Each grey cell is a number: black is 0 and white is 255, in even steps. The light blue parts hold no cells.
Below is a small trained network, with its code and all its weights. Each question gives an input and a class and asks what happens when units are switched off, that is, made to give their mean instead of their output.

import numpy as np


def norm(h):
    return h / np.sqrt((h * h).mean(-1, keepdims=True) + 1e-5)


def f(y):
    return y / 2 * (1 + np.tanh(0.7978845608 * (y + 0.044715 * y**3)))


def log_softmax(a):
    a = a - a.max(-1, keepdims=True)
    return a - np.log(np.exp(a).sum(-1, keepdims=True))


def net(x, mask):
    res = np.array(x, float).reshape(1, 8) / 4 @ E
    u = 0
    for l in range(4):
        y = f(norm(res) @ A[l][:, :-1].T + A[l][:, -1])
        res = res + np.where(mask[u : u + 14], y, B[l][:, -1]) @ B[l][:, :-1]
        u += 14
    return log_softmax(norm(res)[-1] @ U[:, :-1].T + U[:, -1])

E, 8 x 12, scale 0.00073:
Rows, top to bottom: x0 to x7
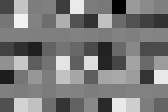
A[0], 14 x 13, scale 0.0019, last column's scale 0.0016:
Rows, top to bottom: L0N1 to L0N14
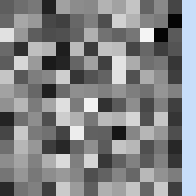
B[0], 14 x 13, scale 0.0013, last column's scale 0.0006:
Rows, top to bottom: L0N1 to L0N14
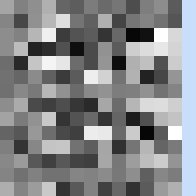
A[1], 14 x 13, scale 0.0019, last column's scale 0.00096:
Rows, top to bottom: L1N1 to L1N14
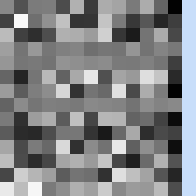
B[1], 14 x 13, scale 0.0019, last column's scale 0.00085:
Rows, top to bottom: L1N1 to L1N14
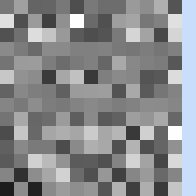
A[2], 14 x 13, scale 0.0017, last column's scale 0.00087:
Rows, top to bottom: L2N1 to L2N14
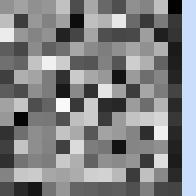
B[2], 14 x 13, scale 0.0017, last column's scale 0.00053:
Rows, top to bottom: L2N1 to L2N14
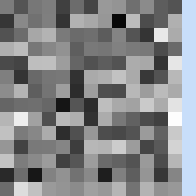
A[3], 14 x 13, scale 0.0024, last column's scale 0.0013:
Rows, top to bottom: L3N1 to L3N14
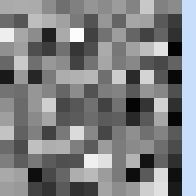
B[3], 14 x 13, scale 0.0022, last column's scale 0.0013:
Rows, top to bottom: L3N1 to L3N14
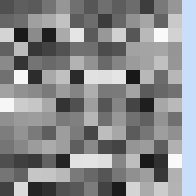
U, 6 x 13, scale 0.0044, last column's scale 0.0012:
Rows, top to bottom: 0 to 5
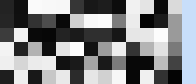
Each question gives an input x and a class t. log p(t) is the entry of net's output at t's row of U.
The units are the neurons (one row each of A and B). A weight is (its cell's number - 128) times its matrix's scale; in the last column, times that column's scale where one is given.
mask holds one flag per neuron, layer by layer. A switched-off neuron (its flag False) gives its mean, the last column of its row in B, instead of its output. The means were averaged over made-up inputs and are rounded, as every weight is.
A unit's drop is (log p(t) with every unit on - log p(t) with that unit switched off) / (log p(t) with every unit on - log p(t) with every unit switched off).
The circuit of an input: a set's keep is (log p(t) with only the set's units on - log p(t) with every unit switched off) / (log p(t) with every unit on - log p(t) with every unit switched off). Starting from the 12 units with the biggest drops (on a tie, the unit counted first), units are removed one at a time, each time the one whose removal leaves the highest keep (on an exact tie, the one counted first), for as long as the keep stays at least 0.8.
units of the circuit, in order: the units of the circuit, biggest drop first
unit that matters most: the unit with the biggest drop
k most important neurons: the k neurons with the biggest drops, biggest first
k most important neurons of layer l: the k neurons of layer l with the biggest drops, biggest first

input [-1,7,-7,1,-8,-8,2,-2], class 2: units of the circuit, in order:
[L0N4 L3N14]
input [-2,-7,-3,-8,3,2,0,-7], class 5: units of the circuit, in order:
[L1N14 L3N6]
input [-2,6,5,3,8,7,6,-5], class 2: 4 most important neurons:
[L2N8 L0N8 L0N3 L0N12]
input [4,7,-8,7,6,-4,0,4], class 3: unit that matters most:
L1N2
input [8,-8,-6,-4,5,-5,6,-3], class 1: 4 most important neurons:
[L0N10 L2N6 L1N2 L2N11]
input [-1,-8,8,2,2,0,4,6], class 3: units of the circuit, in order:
[L1N6 L2N9 L3N3]
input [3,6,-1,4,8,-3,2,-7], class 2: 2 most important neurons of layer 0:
[L0N8 L0N5]
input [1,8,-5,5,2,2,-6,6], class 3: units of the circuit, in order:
[L1N2 L3N3]
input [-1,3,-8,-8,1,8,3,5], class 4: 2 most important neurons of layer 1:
[L1N10 L1N13]
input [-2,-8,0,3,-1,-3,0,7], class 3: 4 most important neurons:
[L1N6 L2N9 L1N3 L1N12]
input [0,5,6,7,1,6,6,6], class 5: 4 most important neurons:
[L1N10 L0N3 L1N3 L1N12]
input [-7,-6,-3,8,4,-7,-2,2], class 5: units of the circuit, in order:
[L1N10 L3N6]
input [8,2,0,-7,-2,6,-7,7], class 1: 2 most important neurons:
[L0N10 L1N3]
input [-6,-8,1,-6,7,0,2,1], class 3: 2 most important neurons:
[L1N6 L2N9]
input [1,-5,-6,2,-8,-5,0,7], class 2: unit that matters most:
L0N4
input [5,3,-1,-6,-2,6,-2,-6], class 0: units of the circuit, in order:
[L1N3 L1N12]
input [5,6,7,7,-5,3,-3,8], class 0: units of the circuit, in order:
[L0N5 L1N13]
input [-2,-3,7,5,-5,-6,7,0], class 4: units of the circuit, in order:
[L0N3 L3N8]
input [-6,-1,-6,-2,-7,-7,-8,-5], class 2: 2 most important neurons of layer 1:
[L1N1 L1N9]
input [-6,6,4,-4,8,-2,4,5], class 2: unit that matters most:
L0N8
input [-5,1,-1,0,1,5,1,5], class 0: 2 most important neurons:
[L0N5 L0N3]
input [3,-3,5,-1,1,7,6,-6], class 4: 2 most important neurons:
[L0N9 L0N14]
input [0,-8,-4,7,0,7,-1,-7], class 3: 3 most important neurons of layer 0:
[L0N3 L0N5 L0N11]
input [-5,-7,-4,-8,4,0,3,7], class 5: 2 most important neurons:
[L1N14 L1N2]
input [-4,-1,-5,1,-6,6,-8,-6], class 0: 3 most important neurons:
[L1N3 L1N12 L0N3]
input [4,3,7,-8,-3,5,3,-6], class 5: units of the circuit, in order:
[L1N14 L2N13]
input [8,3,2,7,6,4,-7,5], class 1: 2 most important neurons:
[L0N10 L1N14]
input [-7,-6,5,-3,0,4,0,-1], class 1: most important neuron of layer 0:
[L0N6]
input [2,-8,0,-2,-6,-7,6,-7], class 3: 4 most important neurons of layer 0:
[L0N5 L0N11 L0N2 L0N8]
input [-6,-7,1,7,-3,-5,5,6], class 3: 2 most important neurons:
[L1N6 L1N3]
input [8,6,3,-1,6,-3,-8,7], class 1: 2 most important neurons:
[L0N10 L1N3]
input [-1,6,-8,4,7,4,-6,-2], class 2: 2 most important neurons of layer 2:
[L2N8 L2N9]
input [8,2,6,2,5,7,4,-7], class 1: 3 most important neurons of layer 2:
[L2N6 L2N11 L2N3]
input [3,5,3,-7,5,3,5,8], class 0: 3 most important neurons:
[L0N5 L1N13 L1N10]
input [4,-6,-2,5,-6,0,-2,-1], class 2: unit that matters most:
L0N4
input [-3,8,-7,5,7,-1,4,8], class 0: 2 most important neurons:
[L0N5 L1N13]
